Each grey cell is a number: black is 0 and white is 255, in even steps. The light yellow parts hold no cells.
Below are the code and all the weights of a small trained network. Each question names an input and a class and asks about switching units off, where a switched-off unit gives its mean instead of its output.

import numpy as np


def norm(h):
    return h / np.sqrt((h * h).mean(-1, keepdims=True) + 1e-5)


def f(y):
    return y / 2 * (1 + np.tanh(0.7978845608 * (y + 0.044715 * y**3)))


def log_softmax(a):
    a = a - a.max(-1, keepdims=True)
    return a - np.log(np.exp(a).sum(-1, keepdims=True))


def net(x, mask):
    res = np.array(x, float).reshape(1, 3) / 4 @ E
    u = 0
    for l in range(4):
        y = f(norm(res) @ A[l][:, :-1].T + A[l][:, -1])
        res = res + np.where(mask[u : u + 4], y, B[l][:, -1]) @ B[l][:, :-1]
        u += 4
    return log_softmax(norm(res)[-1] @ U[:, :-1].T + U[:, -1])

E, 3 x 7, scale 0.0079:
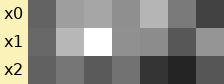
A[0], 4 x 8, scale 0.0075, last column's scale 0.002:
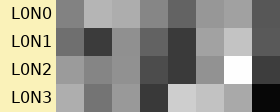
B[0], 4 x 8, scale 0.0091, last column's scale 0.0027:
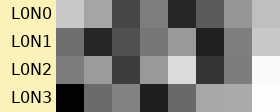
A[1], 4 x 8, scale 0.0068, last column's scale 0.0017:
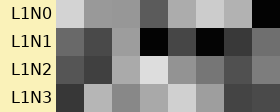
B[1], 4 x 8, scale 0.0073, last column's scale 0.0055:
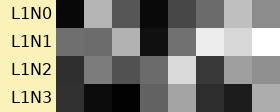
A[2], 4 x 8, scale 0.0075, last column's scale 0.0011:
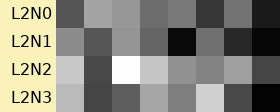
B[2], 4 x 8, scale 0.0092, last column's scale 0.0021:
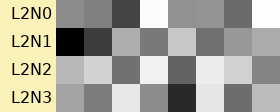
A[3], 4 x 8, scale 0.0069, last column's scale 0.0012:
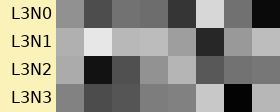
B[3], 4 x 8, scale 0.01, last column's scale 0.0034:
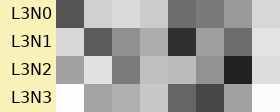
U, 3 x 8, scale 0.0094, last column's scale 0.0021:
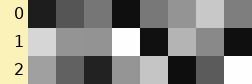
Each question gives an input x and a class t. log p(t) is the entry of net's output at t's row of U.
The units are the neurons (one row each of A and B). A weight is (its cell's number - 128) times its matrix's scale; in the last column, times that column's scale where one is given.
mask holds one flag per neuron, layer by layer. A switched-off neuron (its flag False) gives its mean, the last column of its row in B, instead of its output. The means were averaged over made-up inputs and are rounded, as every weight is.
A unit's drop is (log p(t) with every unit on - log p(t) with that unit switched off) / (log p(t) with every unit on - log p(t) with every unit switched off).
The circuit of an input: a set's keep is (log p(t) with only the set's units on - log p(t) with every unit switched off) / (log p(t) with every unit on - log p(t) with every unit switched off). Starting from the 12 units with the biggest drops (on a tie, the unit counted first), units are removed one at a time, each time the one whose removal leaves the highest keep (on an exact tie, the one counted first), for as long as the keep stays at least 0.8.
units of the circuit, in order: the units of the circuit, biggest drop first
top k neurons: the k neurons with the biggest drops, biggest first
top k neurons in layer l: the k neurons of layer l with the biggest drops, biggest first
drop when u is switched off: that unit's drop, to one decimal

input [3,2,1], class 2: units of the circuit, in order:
[L1N3]
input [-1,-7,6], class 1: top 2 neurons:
[L0N3; L2N3]
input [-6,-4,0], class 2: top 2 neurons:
[L0N2; L0N1]
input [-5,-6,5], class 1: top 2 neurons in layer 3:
[L3N0; L3N2]
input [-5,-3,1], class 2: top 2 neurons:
[L0N1; L0N2]
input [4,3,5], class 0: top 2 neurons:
[L1N1; L0N2]
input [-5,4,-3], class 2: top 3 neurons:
[L0N2; L0N1; L0N3]
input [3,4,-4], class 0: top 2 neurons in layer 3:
[L3N3; L3N2]
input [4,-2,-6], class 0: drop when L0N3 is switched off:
0.1
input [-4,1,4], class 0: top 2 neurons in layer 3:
[L3N3; L3N1]
